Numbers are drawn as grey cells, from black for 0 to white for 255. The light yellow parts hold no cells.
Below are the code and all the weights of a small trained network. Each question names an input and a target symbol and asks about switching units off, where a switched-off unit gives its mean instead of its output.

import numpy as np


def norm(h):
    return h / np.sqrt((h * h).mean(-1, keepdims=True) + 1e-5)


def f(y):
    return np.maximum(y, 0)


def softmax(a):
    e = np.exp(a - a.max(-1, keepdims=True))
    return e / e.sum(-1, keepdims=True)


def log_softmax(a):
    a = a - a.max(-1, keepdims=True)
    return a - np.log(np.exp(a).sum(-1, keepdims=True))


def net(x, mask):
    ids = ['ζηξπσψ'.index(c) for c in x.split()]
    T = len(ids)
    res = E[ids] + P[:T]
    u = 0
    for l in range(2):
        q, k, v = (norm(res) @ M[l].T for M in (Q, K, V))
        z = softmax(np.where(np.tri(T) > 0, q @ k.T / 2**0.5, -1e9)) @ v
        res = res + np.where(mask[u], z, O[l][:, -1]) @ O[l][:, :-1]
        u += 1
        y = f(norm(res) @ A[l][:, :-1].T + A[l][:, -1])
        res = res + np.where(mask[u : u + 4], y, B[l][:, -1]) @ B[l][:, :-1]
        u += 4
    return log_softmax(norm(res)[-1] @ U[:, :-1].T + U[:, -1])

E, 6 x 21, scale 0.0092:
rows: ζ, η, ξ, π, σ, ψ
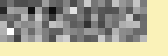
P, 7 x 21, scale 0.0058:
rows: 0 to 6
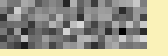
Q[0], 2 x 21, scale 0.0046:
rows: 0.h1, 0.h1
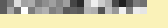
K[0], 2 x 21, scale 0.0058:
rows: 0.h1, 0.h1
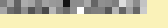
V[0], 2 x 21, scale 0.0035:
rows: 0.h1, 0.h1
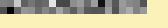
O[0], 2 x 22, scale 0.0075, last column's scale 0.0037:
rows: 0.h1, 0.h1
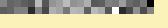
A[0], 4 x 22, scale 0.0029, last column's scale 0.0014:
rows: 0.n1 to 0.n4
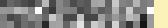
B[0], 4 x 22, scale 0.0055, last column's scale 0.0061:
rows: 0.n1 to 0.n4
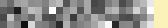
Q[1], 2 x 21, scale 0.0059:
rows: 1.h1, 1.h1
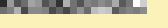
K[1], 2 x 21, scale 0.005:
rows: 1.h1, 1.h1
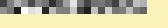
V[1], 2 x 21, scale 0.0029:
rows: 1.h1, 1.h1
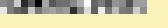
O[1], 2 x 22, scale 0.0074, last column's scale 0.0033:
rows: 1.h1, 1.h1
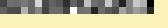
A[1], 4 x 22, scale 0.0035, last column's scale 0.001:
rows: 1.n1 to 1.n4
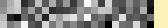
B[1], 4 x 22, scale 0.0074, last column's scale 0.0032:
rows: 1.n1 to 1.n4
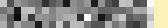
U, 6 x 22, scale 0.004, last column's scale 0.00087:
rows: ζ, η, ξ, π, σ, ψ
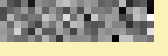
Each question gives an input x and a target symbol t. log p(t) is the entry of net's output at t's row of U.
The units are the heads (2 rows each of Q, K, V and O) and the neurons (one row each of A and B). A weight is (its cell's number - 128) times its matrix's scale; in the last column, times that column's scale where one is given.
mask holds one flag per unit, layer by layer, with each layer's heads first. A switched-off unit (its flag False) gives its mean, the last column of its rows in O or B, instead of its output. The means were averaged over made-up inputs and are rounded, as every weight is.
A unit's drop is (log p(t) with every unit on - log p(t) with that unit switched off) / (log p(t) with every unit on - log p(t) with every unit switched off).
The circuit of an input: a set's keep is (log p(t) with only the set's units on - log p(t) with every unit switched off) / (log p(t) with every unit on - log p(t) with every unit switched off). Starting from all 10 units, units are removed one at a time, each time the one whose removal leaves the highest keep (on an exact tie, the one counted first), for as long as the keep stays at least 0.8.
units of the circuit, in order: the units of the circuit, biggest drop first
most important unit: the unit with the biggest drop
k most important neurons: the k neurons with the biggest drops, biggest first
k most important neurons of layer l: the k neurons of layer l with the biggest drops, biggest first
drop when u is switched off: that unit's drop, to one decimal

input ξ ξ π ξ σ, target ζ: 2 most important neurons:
1.n3, 0.n2
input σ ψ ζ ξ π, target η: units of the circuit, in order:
1.h1, 0.n2
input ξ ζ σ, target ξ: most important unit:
0.h1
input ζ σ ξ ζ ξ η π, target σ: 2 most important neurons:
1.n1, 0.n3
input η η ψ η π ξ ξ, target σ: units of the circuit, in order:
1.h1, 1.n1, 0.h1
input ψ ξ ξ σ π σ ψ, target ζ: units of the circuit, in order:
1.n3, 0.h1
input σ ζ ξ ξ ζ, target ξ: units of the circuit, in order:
0.n4, 0.h1, 1.h1, 1.n1
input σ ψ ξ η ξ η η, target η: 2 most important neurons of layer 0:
0.n1, 0.n3
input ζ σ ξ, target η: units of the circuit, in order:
0.n2, 0.n4, 1.h1
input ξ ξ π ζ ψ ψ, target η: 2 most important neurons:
0.n4, 0.n2
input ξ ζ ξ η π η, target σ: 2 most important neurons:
1.n1, 1.n3
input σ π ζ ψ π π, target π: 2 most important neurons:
1.n4, 0.n4
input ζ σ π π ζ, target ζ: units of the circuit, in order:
0.h1, 1.n3
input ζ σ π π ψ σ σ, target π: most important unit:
0.h1
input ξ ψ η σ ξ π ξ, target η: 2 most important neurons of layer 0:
0.n1, 0.n2
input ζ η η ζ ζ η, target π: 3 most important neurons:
0.n4, 1.n4, 1.n1
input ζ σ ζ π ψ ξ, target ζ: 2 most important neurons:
0.n4, 1.n3
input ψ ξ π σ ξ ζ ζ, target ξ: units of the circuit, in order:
0.h1, 0.n4, 1.h1, 1.n1
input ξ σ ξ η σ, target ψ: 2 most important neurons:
1.n1, 0.n4
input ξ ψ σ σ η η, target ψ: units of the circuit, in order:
0.h1
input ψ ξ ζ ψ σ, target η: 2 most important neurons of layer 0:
0.n2, 0.n4
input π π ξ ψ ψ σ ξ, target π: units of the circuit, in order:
0.h1, 1.n4, 0.n4
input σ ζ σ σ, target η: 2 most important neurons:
0.n4, 0.n2
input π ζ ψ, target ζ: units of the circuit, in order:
0.h1, 1.n3
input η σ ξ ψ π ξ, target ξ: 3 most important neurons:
1.n1, 1.n2, 1.n3
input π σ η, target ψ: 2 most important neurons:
1.n1, 0.n1
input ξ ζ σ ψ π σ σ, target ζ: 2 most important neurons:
1.n3, 0.n4
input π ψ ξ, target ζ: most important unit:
1.h1
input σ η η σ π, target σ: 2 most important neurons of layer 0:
0.n3, 0.n4
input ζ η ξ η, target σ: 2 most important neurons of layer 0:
0.n4, 0.n1
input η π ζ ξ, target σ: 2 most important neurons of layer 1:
1.n1, 1.n2
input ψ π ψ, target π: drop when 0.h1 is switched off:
0.4
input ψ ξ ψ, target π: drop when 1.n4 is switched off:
0.5
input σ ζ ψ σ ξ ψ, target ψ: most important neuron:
0.n1
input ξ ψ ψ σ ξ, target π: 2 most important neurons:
1.n4, 0.n4
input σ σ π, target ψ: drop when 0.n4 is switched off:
-0.1
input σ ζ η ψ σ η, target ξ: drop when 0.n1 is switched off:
0.0
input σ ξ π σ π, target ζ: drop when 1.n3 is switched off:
0.4
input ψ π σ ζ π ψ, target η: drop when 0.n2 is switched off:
0.1
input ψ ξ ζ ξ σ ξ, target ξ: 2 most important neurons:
0.n4, 1.n1
